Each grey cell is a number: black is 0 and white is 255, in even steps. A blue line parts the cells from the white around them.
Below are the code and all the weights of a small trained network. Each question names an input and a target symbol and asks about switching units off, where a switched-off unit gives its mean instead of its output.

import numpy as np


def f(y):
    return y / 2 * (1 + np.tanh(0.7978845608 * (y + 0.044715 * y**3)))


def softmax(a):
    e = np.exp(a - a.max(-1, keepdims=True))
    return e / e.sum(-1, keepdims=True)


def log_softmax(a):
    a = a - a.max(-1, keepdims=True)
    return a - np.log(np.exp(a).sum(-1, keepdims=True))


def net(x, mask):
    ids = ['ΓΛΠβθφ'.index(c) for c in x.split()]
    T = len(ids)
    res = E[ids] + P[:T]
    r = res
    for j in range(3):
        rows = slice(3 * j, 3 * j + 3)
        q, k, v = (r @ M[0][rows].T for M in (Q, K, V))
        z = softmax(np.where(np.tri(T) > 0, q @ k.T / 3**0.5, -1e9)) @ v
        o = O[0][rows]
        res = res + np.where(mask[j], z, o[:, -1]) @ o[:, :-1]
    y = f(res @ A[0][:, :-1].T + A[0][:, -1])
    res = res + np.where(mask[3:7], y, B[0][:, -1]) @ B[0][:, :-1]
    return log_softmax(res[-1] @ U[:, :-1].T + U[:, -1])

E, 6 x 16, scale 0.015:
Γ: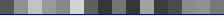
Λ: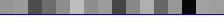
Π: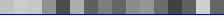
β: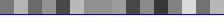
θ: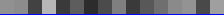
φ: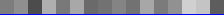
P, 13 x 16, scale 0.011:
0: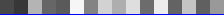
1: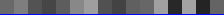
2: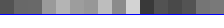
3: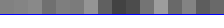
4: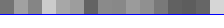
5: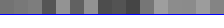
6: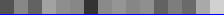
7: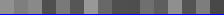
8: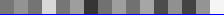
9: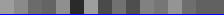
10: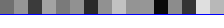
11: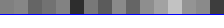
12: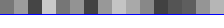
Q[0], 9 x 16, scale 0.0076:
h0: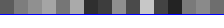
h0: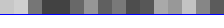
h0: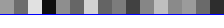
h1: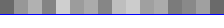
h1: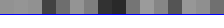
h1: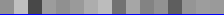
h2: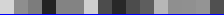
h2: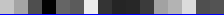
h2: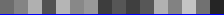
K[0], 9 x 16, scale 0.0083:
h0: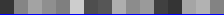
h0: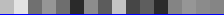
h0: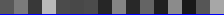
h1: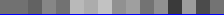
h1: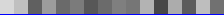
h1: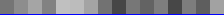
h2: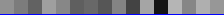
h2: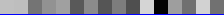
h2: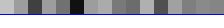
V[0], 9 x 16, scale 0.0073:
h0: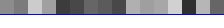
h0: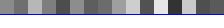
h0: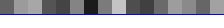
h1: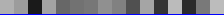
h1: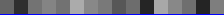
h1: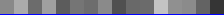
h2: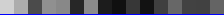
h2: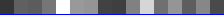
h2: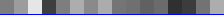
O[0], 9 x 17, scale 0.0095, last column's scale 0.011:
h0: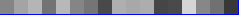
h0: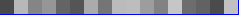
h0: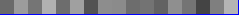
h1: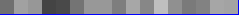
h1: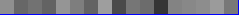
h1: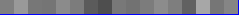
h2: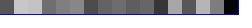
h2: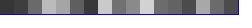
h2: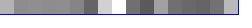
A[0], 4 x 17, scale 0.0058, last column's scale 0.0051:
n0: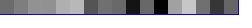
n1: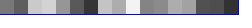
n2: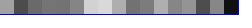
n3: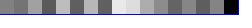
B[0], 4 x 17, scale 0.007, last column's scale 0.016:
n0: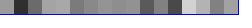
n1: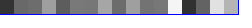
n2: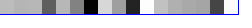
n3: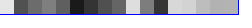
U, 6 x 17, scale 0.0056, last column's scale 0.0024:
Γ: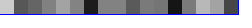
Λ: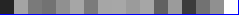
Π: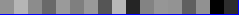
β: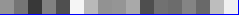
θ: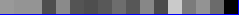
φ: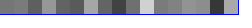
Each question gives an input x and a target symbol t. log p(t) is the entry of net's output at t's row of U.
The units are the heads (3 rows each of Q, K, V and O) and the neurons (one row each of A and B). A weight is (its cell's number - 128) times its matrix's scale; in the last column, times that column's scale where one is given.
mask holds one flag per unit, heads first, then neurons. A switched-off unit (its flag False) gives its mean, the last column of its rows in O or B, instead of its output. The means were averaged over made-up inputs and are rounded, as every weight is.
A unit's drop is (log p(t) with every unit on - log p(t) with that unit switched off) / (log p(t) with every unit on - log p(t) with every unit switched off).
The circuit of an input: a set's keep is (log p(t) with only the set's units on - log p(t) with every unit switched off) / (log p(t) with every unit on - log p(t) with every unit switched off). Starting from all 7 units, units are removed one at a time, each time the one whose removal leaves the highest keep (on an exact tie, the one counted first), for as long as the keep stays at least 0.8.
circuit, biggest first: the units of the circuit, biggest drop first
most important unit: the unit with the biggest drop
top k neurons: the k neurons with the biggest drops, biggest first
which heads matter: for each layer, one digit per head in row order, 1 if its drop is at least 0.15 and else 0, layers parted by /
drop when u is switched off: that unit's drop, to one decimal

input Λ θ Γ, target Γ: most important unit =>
h2
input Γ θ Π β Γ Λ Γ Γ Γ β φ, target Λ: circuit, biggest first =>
n1; h0; h2
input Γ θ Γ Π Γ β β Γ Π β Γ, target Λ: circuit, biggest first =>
h0; n1; h2
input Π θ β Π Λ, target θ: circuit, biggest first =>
n3; h0; h2; n2
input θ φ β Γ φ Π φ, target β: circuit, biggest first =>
n2; h2
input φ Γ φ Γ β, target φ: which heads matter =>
101
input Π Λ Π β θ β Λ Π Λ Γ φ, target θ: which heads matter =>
101
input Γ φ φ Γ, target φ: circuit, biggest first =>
h2; n2
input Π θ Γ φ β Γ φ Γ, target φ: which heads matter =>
011
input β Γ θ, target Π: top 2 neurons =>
n2; n3
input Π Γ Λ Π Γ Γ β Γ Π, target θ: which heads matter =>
101
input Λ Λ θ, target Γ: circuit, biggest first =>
h2; n2
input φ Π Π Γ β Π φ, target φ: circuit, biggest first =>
h2; h0
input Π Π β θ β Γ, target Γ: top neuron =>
n0
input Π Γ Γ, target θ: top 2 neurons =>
n3; n2
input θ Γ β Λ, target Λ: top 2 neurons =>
n2; n3
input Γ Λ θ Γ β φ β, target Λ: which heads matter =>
101
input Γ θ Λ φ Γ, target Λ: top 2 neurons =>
n1; n2
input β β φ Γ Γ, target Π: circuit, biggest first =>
n2; h2; h0
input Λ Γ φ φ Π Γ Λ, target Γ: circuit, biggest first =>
h2; h0
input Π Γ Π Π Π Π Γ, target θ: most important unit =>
n3
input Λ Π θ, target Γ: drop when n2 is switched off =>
0.2
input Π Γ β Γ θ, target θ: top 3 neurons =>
n3; n2; n1
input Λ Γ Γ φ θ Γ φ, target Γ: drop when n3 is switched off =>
0.0
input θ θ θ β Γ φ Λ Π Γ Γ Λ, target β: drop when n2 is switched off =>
0.4
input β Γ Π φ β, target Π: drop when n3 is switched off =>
0.0
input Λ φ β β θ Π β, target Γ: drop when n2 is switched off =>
0.2
